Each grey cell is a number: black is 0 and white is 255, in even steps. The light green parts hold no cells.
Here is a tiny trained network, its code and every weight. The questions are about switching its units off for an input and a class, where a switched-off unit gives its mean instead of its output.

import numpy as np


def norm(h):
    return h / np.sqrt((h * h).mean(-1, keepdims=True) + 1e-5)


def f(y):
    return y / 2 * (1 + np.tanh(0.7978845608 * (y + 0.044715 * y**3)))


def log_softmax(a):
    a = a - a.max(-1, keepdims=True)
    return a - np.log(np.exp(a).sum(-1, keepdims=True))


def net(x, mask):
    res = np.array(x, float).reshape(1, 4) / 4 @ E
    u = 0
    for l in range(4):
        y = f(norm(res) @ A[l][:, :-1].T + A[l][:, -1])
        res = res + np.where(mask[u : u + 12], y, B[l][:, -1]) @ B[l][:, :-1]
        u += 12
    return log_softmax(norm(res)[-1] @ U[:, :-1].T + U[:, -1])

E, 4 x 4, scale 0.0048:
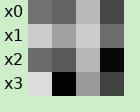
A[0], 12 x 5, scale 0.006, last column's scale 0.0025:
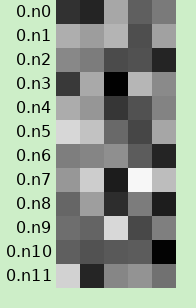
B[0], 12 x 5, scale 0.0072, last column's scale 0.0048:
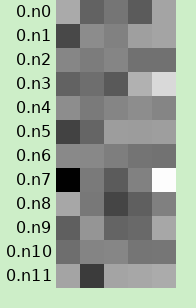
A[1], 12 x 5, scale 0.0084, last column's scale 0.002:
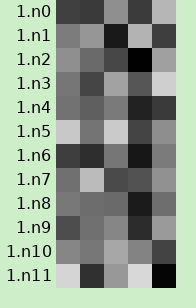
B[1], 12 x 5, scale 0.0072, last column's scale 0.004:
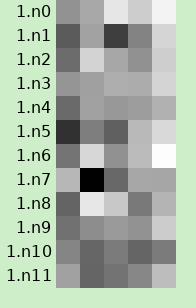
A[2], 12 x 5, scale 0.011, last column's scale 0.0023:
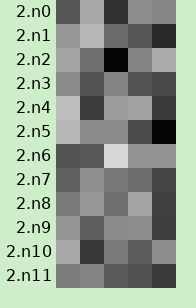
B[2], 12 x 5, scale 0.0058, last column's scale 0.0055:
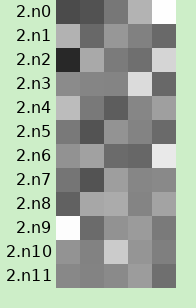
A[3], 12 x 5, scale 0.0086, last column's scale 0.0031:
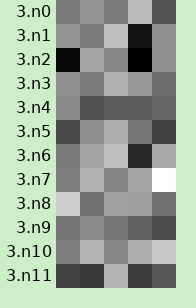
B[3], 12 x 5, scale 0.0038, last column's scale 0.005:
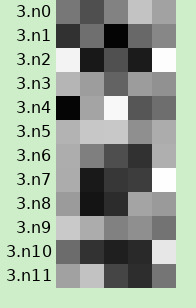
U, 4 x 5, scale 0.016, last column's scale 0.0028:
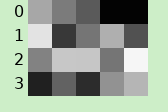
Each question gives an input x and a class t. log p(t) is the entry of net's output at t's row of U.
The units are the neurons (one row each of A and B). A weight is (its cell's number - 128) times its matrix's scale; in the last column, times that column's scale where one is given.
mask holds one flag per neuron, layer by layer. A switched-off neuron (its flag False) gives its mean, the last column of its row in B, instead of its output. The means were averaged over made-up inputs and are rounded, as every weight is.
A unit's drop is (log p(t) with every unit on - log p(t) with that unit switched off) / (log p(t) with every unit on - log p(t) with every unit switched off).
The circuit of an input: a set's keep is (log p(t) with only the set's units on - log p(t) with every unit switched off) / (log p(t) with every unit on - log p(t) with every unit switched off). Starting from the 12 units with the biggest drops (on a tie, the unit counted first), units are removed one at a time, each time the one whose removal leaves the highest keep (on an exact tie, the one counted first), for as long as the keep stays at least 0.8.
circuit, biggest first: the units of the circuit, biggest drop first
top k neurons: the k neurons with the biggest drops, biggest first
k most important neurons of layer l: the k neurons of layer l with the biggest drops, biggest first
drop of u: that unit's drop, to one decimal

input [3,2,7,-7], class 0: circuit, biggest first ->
[3.n2, 1.n5]
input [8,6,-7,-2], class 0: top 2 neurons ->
[0.n3, 1.n5]
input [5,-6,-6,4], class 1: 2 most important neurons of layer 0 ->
[0.n11, 0.n9]
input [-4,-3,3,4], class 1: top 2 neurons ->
[0.n11, 0.n7]
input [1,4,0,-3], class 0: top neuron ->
[0.n3]
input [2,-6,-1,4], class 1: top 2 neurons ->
[0.n7, 0.n11]
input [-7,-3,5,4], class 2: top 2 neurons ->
[0.n3, 1.n2]
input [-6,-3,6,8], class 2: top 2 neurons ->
[1.n2, 1.n8]
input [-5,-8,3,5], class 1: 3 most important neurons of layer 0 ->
[0.n7, 0.n11, 0.n9]
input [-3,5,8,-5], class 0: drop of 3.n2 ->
0.1
